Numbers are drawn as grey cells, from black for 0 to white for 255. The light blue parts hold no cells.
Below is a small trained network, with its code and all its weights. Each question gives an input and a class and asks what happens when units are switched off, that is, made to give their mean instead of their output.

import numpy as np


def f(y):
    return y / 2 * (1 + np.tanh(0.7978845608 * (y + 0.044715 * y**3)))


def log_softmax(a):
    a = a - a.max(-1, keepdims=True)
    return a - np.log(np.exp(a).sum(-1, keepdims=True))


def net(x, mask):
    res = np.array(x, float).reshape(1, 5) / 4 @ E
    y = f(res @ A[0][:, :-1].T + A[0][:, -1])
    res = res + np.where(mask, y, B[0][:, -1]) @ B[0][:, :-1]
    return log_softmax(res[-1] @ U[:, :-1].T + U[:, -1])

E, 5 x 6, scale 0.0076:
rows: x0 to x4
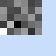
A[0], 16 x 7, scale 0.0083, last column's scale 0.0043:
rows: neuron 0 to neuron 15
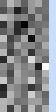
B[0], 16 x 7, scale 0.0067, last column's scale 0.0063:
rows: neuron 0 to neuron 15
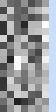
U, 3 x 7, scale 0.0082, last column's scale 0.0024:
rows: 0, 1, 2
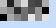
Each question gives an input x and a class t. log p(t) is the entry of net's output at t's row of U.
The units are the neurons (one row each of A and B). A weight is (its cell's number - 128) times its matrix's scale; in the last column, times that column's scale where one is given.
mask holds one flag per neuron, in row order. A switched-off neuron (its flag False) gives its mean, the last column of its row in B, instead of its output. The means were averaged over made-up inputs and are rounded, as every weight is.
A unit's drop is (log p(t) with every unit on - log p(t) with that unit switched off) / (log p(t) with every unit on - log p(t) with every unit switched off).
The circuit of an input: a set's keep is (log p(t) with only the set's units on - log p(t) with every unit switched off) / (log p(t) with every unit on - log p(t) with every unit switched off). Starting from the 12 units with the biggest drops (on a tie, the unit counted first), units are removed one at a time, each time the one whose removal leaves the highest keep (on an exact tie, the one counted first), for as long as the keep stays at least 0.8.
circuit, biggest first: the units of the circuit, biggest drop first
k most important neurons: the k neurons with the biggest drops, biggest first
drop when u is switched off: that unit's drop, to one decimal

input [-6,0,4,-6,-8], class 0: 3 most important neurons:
(neuron 8; neuron 3; neuron 13)
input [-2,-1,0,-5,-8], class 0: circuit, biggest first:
(neuron 8; neuron 3)
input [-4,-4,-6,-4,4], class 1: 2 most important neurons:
(neuron 8; neuron 13)
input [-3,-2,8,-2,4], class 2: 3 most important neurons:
(neuron 11; neuron 8; neuron 15)
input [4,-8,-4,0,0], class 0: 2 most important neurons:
(neuron 3; neuron 4)
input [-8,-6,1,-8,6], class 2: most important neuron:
(neuron 11)
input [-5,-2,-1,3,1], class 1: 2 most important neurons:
(neuron 12; neuron 9)
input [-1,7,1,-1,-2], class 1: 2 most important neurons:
(neuron 8; neuron 13)
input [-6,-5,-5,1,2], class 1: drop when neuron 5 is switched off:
0.2
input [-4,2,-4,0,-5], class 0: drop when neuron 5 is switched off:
-0.1
